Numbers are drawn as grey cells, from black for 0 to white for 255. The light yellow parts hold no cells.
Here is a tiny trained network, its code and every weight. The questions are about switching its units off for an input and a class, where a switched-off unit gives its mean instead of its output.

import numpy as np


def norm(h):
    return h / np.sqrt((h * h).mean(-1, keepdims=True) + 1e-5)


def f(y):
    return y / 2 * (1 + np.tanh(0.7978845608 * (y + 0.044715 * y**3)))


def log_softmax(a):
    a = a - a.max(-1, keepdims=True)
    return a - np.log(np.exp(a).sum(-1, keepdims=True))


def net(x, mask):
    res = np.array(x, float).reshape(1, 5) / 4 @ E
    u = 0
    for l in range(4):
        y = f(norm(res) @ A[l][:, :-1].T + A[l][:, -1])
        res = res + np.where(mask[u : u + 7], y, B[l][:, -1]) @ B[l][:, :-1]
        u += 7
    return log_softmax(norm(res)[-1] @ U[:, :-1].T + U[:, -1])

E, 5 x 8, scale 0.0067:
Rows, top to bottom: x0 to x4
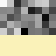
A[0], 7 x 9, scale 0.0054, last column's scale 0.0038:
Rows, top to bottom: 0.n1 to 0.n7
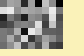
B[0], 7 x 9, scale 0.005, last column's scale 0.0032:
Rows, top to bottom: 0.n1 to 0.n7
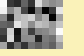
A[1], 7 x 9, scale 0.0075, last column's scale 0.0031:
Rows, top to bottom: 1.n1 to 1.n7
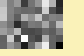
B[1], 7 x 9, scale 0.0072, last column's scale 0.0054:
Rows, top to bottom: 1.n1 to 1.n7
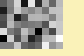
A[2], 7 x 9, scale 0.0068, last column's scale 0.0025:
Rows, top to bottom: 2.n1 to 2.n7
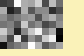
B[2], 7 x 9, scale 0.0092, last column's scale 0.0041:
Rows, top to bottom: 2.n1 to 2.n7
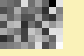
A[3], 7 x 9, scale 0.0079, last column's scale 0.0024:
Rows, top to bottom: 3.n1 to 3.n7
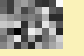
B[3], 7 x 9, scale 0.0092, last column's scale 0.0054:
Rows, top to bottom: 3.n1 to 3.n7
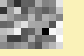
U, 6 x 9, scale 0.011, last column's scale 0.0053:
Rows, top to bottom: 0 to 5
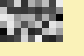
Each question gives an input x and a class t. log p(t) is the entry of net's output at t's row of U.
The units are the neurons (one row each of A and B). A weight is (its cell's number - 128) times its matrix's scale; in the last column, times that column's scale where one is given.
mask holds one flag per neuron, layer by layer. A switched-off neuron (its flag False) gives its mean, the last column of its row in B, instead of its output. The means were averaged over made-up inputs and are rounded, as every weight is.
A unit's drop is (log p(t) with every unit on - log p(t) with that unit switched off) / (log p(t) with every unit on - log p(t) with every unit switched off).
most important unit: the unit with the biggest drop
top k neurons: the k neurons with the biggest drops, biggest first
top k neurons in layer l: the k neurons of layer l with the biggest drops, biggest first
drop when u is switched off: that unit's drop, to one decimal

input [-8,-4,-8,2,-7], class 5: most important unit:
0.n5
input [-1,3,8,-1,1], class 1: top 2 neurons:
2.n4; 0.n1
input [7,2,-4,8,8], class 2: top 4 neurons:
1.n5; 0.n2; 3.n3; 0.n4
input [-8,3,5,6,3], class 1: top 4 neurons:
1.n5; 1.n2; 3.n1; 3.n4
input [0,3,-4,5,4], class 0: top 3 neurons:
0.n2; 1.n7; 0.n1
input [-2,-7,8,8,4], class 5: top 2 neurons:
2.n1; 0.n4
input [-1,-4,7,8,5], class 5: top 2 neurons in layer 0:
0.n4; 0.n1
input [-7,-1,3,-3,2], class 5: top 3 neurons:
0.n2; 2.n1; 0.n4
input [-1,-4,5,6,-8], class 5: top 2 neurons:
2.n1; 0.n4
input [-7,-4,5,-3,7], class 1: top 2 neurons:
1.n5; 1.n2
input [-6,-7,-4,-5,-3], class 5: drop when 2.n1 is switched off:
0.2
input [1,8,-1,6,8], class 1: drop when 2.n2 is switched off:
0.1
